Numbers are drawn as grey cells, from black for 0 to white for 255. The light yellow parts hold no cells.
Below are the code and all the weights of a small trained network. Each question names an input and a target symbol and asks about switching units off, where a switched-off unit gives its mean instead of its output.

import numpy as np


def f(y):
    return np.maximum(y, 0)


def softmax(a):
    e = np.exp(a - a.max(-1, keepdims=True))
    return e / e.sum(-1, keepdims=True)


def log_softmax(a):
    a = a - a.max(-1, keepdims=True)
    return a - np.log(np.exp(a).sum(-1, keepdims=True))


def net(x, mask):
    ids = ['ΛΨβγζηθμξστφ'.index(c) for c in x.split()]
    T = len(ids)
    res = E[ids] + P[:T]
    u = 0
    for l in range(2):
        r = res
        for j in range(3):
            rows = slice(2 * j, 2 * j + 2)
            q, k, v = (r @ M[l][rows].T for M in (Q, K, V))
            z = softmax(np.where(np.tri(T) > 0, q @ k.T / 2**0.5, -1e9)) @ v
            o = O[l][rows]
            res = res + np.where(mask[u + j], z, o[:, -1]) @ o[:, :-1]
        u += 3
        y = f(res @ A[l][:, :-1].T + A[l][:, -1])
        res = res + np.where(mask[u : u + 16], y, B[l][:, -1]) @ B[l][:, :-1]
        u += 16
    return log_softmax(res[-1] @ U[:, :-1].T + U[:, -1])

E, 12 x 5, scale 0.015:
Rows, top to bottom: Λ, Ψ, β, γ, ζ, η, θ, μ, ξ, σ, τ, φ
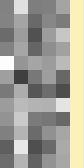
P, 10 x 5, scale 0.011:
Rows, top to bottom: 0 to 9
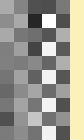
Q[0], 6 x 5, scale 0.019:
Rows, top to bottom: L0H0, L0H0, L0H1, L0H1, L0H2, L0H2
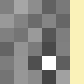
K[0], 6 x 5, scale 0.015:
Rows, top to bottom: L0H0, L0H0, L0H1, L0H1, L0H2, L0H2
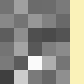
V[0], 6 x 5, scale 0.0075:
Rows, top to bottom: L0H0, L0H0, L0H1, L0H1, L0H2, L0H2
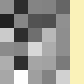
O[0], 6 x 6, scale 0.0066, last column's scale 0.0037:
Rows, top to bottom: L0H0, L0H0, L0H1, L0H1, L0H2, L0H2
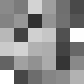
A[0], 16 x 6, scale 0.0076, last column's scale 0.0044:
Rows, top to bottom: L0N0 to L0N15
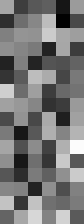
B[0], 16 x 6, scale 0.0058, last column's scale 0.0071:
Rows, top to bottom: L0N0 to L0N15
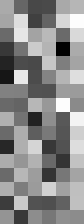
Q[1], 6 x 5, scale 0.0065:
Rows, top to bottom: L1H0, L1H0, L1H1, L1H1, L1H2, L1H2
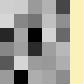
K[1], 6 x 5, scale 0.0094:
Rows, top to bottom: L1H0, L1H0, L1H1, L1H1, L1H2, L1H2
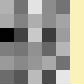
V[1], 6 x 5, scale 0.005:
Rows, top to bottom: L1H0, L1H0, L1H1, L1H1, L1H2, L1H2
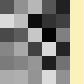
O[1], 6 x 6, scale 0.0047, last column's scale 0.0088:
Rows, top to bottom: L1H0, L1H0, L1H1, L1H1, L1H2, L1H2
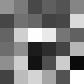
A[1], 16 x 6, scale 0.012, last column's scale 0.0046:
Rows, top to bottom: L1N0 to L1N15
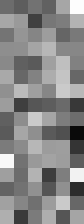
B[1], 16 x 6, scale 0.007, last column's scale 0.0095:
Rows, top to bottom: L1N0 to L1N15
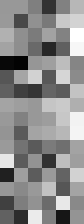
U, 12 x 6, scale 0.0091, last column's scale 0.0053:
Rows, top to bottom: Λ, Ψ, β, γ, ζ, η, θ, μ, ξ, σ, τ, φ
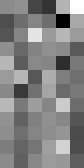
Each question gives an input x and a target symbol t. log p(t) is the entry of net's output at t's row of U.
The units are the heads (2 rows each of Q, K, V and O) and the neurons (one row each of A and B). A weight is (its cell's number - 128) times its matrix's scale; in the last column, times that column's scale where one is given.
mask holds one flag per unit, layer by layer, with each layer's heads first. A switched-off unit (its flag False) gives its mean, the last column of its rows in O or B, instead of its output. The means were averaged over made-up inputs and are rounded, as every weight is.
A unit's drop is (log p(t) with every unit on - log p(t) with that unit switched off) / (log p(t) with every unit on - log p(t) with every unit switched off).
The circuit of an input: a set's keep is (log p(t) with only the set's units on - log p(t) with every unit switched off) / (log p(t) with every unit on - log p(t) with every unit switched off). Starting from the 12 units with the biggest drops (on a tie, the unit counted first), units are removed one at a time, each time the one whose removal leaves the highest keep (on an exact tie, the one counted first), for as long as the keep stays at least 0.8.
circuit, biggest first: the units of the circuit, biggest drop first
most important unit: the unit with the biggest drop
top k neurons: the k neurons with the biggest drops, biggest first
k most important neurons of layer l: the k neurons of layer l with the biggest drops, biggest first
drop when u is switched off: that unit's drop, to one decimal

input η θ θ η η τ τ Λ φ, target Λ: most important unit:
L1H1
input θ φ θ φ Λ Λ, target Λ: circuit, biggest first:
(L0H2, L0H1)
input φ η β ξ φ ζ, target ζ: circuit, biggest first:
(L1N15, L0H1, L0H2)
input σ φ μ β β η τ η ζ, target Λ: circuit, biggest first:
(L1H1, L0H2)
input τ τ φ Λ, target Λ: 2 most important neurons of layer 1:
(L1N9, L1N6)
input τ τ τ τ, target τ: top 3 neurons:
(L1N4, L0N4, L0N13)
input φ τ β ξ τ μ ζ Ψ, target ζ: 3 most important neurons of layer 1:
(L1N15, L1N3, L1N9)
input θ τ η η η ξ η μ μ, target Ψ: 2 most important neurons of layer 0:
(L0N10, L0N2)
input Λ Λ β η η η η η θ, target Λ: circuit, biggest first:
(L0H2, L1H1, L1H2)
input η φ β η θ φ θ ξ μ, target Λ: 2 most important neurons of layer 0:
(L0N15, L0N5)
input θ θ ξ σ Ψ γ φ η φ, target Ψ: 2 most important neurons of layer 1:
(L1N8, L1N1)
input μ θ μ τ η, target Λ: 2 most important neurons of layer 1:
(L1N0, L1N7)
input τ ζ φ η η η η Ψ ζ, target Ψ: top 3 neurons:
(L0N14, L0N10, L1N12)
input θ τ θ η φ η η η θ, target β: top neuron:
(L0N4)
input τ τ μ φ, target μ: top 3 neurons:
(L1N11, L0N10, L1N5)
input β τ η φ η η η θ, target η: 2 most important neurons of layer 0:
(L0N1, L0N8)
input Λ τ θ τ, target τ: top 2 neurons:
(L1N4, L0N4)
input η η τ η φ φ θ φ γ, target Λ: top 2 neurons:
(L0N5, L1N0)
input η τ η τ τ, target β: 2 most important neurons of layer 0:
(L0N4, L0N3)
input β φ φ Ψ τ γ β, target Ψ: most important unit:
L0H2
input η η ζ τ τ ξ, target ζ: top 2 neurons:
(L1N15, L1N3)
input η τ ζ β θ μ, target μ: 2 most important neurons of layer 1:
(L1N11, L1N8)
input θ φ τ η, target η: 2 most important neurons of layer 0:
(L0N1, L0N5)
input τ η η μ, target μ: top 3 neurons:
(L1N11, L1N8, L0N10)
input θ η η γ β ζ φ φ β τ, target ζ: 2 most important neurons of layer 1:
(L1N15, L1N3)
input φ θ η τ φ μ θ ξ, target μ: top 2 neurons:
(L1N11, L0N10)
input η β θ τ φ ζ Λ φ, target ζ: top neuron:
(L1N15)
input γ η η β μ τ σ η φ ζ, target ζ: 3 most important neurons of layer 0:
(L0N1, L0N5, L0N10)
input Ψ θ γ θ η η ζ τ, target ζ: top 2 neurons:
(L0N5, L0N1)
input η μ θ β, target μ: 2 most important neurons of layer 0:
(L0N10, L0N8)
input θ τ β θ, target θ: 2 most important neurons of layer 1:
(L1N15, L1N4)
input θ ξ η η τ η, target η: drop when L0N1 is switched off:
0.2
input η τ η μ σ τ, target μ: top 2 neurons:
(L1N11, L0N10)
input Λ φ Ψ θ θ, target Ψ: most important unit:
L0H1
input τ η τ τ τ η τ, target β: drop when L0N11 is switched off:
0.1
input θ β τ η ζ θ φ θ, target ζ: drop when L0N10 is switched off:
0.2
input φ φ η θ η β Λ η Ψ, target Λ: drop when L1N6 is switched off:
0.0
